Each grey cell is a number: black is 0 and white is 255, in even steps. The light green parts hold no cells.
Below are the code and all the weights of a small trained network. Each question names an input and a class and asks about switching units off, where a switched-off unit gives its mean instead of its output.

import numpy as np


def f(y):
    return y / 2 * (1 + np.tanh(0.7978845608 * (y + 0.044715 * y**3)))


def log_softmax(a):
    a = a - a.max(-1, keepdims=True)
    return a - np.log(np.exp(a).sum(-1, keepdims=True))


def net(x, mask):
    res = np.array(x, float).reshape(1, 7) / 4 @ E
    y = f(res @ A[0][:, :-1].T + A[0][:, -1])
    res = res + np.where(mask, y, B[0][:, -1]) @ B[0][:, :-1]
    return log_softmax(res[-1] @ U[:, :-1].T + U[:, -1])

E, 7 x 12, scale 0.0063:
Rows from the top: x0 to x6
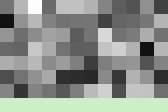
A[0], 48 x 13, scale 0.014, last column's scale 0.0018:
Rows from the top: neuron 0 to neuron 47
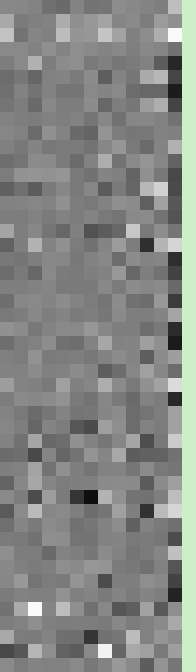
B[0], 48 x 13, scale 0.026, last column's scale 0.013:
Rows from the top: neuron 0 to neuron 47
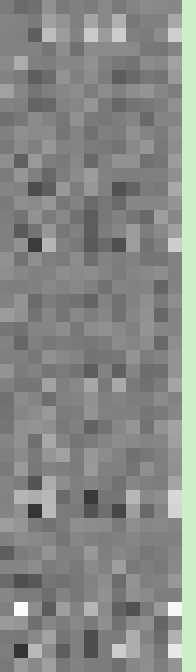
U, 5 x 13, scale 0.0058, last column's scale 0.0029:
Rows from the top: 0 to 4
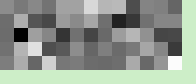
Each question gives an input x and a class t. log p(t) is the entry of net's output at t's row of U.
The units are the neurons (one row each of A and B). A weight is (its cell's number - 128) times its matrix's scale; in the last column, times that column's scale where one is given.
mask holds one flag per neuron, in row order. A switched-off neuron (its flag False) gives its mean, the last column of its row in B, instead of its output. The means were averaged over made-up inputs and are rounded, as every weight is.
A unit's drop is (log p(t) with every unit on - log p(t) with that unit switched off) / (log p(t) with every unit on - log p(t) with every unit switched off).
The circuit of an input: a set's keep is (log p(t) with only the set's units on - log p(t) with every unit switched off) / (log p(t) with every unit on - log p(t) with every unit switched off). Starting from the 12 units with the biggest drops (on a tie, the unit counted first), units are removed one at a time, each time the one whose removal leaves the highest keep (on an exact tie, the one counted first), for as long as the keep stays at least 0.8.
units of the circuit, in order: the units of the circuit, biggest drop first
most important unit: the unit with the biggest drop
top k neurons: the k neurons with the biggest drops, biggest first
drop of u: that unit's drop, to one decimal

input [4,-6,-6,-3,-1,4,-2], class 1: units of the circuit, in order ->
[neuron 46; neuron 35]
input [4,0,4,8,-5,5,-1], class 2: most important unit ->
neuron 46
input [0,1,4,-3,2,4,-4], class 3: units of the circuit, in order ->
[neuron 36; neuron 17; neuron 2]
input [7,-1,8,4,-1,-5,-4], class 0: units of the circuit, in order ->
[neuron 2; neuron 35]
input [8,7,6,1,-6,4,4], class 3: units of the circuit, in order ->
[neuron 43; neuron 46]
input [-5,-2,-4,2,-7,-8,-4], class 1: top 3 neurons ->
[neuron 13; neuron 46; neuron 35]
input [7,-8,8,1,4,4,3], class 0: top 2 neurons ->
[neuron 43; neuron 2]
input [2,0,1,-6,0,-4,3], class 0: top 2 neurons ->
[neuron 36; neuron 17]
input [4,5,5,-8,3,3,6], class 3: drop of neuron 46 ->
0.2
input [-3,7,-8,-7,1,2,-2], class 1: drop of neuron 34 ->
0.0
